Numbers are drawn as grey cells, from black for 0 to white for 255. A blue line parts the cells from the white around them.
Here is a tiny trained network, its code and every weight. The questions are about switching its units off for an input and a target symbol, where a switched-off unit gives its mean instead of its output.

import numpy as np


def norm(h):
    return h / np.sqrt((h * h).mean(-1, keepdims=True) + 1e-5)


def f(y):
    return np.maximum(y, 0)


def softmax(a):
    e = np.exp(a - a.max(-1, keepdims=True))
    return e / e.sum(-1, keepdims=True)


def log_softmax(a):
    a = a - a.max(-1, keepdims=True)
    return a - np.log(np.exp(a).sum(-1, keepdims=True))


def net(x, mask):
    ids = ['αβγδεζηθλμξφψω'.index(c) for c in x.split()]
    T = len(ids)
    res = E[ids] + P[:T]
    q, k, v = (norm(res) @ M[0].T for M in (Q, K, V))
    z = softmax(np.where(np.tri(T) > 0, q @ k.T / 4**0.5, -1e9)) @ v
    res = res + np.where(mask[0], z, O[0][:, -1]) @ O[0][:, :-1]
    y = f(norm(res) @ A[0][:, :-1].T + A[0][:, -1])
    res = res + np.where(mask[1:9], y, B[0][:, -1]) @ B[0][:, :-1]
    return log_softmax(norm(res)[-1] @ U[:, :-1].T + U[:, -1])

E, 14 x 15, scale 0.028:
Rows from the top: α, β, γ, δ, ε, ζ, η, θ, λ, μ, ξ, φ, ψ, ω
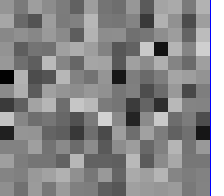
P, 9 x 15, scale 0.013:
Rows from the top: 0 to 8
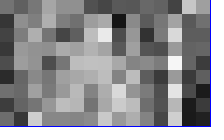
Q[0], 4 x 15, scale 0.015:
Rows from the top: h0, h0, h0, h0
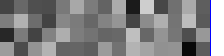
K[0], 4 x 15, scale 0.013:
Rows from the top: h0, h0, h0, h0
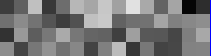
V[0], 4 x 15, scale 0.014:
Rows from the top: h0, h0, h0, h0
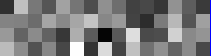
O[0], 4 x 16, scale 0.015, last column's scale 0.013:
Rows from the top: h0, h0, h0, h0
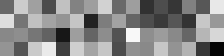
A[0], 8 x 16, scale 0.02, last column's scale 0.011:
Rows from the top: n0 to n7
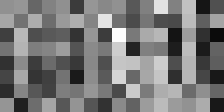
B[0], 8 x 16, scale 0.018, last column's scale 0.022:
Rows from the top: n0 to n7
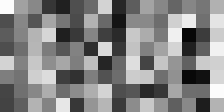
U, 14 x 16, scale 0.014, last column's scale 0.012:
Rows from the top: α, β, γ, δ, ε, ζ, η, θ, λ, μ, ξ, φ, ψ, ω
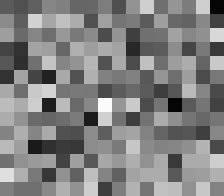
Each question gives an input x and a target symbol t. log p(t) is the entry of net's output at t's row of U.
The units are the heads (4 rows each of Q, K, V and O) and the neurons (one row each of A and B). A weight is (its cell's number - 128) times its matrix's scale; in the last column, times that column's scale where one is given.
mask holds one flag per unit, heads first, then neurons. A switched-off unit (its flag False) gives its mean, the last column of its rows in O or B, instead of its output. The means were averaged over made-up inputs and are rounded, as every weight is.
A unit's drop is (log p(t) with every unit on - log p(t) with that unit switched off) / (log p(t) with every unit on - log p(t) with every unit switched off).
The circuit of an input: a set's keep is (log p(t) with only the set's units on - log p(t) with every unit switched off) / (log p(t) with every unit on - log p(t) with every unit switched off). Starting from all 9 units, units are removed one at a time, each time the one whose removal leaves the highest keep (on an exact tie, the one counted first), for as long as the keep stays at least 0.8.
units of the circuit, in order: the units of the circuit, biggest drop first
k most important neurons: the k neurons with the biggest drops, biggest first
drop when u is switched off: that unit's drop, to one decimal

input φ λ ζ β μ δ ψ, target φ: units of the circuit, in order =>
(h0)
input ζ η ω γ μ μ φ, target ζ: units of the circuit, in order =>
(h0 n1 n5)
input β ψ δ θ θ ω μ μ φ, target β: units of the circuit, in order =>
(h0 n7 n2)
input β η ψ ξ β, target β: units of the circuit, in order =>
(h0 n7 n2)
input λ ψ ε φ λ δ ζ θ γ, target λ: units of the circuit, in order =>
(h0 n0 n3)
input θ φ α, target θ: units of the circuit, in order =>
(h0 n2)
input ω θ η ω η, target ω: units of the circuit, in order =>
(h0 n4)
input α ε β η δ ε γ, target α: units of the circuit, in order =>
(h0 n7 n5)
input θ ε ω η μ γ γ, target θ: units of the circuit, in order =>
(n2 h0)
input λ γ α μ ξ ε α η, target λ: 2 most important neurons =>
(n0 n3)
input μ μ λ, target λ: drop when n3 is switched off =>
0.3
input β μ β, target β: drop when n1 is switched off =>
0.2
